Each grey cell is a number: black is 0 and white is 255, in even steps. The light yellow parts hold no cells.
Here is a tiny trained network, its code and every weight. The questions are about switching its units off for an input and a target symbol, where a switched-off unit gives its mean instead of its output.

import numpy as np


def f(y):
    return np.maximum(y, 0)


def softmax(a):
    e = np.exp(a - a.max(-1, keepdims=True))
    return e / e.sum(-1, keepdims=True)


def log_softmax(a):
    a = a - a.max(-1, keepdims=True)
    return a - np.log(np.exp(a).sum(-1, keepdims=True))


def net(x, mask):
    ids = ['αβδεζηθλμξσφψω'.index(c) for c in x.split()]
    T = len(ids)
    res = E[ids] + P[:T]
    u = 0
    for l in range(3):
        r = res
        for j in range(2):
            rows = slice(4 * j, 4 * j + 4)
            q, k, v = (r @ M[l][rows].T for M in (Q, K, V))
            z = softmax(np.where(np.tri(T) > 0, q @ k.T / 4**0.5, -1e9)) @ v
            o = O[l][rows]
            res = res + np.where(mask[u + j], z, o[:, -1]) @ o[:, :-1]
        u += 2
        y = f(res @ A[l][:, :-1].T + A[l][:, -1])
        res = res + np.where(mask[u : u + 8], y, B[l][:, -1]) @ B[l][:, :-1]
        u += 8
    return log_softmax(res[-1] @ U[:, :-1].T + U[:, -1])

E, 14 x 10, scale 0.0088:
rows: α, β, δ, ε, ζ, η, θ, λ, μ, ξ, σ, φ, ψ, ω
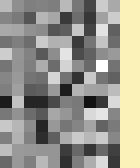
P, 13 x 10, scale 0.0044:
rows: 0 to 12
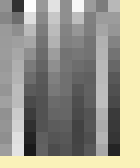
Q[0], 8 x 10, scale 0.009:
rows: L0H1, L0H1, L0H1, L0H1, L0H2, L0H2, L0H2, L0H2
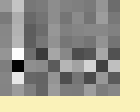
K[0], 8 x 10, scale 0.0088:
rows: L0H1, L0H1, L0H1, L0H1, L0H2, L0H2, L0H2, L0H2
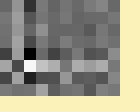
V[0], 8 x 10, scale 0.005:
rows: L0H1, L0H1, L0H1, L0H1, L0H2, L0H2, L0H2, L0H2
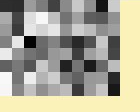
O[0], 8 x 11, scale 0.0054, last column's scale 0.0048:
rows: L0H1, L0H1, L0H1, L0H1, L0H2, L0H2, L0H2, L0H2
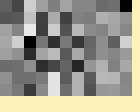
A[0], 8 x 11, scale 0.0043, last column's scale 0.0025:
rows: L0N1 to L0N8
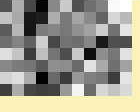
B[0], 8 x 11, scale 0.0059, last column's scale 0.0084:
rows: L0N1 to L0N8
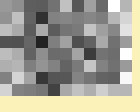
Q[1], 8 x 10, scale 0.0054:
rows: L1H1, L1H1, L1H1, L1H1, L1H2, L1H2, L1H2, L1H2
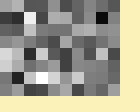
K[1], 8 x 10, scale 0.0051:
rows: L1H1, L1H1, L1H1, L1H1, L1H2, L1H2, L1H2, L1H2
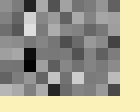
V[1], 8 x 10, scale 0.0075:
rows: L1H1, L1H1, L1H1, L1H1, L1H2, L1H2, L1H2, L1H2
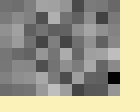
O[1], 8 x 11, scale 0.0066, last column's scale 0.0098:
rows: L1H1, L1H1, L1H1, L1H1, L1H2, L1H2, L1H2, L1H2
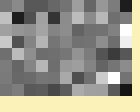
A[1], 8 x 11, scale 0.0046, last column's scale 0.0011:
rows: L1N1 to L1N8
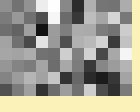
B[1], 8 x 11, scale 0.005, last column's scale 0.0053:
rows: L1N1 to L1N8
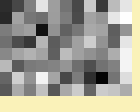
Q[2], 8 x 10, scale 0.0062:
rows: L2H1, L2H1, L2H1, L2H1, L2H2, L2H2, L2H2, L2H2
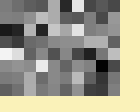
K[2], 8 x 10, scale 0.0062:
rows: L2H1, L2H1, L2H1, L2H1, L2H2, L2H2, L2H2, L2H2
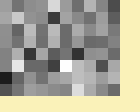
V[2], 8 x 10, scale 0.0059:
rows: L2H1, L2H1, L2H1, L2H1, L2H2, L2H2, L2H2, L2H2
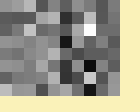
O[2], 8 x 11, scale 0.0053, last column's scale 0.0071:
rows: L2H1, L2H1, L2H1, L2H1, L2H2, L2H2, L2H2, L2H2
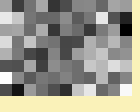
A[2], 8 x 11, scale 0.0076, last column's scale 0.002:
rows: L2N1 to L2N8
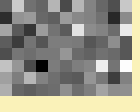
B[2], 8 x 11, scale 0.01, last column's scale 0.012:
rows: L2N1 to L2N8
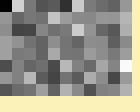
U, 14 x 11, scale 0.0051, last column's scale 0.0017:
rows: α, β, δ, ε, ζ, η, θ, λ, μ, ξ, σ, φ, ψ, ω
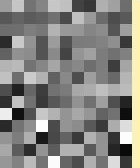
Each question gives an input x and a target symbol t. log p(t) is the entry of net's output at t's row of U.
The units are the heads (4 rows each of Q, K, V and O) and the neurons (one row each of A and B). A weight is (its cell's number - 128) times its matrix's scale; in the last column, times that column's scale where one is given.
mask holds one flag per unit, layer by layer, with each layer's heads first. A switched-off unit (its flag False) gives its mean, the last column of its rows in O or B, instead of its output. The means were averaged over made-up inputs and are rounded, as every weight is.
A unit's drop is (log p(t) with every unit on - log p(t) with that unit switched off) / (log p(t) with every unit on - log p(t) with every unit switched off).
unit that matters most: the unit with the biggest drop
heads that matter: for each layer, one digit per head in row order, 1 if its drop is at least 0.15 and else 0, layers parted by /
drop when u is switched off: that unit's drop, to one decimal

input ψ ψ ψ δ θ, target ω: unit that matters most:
L0N5
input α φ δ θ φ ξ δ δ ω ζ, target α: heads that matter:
00 / 00 / 01
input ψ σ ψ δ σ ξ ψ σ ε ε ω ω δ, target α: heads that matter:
10 / 11 / 00
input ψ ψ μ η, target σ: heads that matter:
01 / 01 / 11
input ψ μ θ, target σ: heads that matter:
01 / 01 / 11
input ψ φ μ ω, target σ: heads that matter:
01 / 01 / 11
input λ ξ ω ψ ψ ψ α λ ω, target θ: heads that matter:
11 / 11 / 10
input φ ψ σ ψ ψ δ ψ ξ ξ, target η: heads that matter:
11 / 11 / 01
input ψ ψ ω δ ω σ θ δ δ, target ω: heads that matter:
11 / 11 / 11
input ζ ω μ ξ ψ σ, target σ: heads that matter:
01 / 01 / 10
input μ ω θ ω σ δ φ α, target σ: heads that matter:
01 / 01 / 10
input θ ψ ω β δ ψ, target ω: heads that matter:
10 / 01 / 00
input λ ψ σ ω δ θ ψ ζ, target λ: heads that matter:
00 / 00 / 01
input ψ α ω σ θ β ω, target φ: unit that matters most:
L2H1
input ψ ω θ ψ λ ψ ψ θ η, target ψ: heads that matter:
11 / 01 / 00
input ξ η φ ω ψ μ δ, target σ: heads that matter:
01 / 01 / 11
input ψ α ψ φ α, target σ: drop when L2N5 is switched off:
0.1
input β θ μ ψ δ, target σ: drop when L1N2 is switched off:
-0.1
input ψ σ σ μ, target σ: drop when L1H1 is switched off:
-0.1
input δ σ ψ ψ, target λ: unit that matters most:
L1H2
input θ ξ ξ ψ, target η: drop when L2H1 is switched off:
0.2
